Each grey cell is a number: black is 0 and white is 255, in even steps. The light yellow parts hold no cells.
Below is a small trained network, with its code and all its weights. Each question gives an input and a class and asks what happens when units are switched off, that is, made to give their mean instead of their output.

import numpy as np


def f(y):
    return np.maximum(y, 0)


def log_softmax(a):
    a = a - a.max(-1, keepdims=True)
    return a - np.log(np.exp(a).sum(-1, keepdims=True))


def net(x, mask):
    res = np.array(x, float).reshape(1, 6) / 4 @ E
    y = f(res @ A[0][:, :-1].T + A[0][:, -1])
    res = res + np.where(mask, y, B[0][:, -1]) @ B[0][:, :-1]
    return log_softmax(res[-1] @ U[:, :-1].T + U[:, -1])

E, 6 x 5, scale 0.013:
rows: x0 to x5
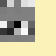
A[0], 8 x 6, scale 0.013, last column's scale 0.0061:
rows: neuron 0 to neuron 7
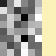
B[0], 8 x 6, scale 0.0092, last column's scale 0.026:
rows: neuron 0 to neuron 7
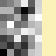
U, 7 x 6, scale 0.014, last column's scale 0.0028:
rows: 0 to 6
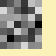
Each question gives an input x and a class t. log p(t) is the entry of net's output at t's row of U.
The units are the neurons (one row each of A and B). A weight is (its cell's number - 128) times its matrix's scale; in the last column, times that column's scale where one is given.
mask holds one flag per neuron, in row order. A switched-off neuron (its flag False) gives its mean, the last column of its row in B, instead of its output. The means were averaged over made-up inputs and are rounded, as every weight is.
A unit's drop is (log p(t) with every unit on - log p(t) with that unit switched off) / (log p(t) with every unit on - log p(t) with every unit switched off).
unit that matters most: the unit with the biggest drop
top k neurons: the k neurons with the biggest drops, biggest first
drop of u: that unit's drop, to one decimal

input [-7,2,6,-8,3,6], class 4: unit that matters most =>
neuron 0
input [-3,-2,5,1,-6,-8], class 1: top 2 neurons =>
[neuron 1; neuron 7]
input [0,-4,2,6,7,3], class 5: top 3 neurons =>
[neuron 2; neuron 5; neuron 3]
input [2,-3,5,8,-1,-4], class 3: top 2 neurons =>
[neuron 7; neuron 5]
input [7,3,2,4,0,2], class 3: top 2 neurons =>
[neuron 5; neuron 2]
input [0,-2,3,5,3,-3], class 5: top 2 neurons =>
[neuron 2; neuron 5]
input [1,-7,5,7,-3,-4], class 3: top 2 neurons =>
[neuron 7; neuron 3]
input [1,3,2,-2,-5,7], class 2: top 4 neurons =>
[neuron 6; neuron 7; neuron 3; neuron 4]
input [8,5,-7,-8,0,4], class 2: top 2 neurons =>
[neuron 2; neuron 4]
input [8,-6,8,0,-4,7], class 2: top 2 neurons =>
[neuron 4; neuron 1]
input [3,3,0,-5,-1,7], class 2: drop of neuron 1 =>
0.0
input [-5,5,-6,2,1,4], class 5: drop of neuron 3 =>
0.2
